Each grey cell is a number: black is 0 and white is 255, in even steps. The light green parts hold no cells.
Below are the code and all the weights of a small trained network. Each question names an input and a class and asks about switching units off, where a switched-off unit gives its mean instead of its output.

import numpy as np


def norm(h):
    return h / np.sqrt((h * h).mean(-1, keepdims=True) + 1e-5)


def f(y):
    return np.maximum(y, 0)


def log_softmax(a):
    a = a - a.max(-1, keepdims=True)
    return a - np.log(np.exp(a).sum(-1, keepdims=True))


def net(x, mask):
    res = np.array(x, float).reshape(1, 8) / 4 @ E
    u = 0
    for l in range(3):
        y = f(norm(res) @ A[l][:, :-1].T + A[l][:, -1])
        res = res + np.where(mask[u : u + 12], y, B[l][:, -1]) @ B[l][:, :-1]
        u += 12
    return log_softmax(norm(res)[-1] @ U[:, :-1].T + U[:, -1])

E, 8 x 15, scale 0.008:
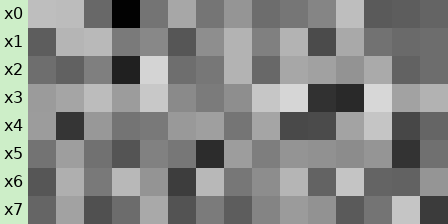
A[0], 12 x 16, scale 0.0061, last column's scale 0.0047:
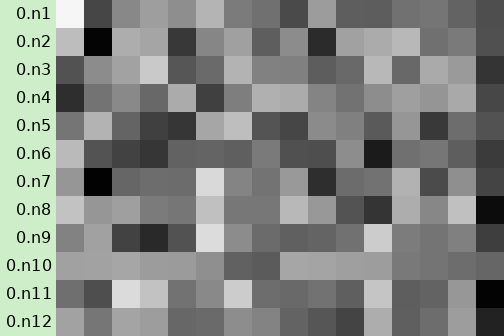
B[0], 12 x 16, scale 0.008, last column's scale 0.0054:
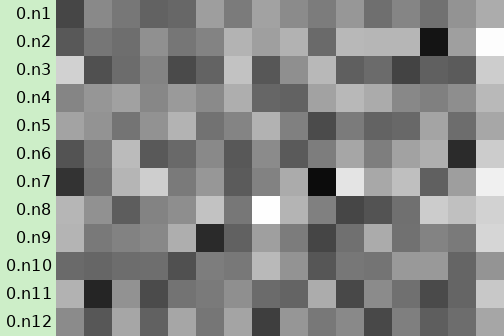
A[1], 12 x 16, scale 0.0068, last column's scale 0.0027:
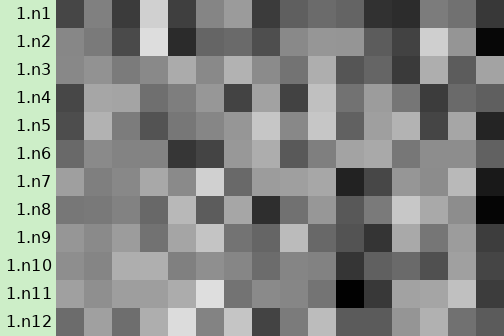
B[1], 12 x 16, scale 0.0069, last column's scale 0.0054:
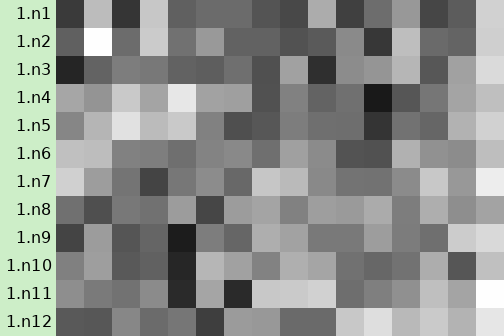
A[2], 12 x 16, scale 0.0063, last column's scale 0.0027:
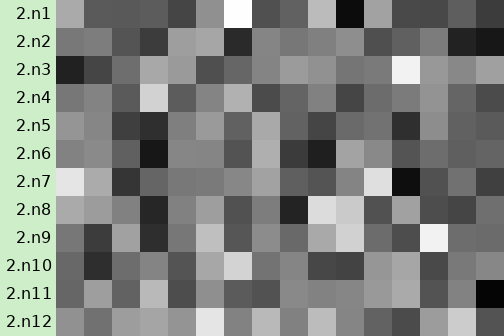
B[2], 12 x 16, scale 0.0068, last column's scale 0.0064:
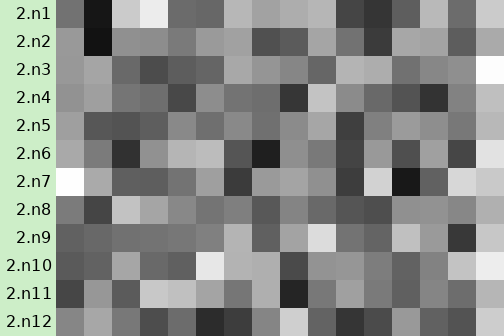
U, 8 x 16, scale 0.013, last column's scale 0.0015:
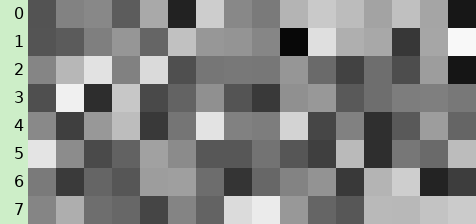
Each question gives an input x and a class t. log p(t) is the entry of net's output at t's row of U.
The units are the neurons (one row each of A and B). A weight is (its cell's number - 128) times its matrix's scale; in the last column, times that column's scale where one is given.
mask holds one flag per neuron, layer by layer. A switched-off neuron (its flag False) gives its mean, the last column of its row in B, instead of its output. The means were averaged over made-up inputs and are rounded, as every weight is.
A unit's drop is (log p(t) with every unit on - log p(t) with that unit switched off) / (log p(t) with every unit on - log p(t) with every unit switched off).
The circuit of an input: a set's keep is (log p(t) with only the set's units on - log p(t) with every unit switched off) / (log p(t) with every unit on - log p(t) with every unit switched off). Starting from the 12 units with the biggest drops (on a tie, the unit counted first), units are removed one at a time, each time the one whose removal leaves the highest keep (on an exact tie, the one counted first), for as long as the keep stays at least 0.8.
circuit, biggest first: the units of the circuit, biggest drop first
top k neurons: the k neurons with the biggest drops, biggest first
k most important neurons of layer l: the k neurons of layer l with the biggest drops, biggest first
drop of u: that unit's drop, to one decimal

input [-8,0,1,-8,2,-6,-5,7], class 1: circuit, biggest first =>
[0.n2]
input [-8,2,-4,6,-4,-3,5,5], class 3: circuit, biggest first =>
[1.n2, 1.n1]
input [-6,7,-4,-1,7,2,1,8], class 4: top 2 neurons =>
[0.n3, 2.n1]
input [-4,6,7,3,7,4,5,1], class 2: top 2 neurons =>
[1.n5, 1.n4]
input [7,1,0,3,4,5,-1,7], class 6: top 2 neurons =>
[2.n2, 0.n6]
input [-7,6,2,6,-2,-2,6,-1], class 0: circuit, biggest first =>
[1.n12, 0.n4]
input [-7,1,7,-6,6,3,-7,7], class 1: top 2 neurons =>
[0.n7, 0.n2]
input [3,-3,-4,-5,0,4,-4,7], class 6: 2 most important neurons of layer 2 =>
[2.n2, 2.n9]
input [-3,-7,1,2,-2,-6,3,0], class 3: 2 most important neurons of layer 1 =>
[1.n2, 1.n1]
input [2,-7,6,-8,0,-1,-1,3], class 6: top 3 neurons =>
[0.n6, 2.n2, 2.n9]
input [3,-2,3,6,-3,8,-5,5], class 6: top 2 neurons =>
[0.n6, 2.n2]
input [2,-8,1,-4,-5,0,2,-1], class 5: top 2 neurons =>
[2.n7, 0.n9]
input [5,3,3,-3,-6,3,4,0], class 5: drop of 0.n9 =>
0.1
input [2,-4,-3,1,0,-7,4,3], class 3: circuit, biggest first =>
[1.n2]
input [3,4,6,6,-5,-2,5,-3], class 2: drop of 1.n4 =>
0.2
